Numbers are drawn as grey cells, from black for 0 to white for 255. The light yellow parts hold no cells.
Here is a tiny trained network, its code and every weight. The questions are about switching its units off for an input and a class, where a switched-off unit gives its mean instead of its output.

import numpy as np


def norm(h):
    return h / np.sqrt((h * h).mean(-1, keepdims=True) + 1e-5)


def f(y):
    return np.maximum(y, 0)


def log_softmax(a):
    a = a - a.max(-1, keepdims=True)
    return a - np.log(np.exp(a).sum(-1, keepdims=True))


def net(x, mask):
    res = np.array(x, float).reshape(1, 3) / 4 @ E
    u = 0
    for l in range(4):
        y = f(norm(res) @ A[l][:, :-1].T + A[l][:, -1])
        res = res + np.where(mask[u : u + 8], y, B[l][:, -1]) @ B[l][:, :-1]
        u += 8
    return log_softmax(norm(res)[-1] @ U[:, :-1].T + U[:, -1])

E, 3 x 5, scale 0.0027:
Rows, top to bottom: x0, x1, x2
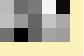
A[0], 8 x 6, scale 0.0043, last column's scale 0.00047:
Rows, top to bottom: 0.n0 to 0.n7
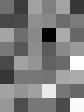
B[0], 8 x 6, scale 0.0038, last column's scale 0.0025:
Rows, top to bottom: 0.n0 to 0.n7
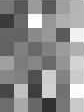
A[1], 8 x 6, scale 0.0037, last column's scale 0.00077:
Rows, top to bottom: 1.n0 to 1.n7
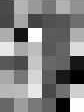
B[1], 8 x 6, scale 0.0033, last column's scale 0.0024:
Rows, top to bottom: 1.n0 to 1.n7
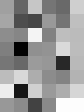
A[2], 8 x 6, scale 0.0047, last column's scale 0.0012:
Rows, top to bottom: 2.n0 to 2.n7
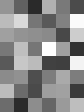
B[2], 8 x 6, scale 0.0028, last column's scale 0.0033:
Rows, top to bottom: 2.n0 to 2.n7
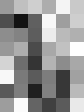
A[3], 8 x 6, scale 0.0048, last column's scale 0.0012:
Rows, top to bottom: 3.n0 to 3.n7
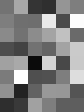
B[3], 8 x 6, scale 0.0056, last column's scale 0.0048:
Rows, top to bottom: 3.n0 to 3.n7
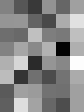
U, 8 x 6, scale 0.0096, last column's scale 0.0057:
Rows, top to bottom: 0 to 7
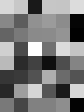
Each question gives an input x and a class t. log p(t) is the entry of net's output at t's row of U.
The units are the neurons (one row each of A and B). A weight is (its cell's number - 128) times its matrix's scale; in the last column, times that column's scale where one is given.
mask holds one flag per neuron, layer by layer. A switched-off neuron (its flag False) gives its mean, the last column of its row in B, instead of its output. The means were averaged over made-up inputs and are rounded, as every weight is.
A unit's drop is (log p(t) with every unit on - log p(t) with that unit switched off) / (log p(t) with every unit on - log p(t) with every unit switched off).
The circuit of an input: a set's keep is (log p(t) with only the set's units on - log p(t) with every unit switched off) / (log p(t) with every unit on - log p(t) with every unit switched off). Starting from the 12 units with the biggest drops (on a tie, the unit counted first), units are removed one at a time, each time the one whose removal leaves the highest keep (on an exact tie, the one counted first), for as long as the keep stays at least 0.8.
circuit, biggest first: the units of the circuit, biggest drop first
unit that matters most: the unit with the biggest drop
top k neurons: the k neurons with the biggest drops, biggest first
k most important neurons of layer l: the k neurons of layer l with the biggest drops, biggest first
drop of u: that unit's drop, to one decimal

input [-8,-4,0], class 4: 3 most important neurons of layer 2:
[2.n7; 2.n1; 2.n4]
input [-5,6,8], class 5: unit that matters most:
3.n4
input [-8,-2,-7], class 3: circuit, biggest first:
[1.n6; 3.n4]
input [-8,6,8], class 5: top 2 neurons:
[3.n4; 3.n3]
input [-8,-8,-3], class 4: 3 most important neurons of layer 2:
[2.n4; 2.n7; 2.n1]
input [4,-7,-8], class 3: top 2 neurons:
[1.n6; 0.n6]
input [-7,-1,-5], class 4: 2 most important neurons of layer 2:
[2.n0; 2.n2]
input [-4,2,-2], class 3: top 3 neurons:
[0.n6; 3.n4; 1.n0]
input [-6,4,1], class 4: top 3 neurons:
[3.n4; 0.n6; 3.n5]
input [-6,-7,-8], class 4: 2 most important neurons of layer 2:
[2.n0; 2.n4]
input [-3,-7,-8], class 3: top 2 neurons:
[1.n6; 3.n4]
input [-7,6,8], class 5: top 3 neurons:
[3.n4; 3.n3; 3.n1]
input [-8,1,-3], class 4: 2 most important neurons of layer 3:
[3.n4; 3.n0]
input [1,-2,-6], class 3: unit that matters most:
0.n6
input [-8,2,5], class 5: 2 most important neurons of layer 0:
[0.n5; 0.n2]
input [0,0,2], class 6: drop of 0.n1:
0.6
